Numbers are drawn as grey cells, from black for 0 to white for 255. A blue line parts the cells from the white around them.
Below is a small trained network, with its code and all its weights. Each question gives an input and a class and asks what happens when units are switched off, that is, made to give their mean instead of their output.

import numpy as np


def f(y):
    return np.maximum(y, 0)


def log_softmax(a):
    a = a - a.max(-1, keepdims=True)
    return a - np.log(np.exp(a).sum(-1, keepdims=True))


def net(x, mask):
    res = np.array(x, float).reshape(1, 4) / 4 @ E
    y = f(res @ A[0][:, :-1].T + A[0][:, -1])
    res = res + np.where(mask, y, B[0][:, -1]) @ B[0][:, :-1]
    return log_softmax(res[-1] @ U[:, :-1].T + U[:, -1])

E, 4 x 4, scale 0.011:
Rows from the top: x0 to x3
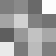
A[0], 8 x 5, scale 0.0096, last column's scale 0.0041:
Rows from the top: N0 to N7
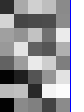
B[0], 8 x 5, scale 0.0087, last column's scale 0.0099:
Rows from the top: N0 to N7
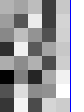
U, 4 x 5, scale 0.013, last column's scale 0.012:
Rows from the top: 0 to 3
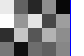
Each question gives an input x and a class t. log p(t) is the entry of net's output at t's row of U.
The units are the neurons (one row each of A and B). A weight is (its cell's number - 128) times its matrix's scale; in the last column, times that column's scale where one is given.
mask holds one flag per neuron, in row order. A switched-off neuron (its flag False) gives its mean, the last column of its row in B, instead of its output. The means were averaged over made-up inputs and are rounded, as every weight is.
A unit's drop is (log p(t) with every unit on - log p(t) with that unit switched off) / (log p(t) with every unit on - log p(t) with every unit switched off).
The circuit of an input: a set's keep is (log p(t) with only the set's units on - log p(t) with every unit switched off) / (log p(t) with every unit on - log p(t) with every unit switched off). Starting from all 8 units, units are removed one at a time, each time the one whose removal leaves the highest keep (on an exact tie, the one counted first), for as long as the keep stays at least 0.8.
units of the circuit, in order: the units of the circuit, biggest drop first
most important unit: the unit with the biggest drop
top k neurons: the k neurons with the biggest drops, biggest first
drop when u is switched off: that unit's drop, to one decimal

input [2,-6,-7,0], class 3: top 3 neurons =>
(N7; N3; N1)
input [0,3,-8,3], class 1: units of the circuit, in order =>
(N1)
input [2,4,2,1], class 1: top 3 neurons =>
(N5; N7; N4)
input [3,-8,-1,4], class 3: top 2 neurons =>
(N7; N3)
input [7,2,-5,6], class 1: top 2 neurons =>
(N5; N7)
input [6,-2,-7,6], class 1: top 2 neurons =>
(N5; N1)
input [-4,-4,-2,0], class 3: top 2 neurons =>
(N6; N3)
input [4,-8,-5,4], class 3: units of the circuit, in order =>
(N7; N3)
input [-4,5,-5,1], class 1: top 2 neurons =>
(N5; N1)
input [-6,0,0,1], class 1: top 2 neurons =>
(N5; N6)
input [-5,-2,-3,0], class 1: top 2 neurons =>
(N1; N5)
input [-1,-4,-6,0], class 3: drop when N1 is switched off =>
0.0
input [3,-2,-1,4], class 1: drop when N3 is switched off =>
0.1
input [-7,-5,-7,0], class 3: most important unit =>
N1
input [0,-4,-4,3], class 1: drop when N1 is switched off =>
0.3
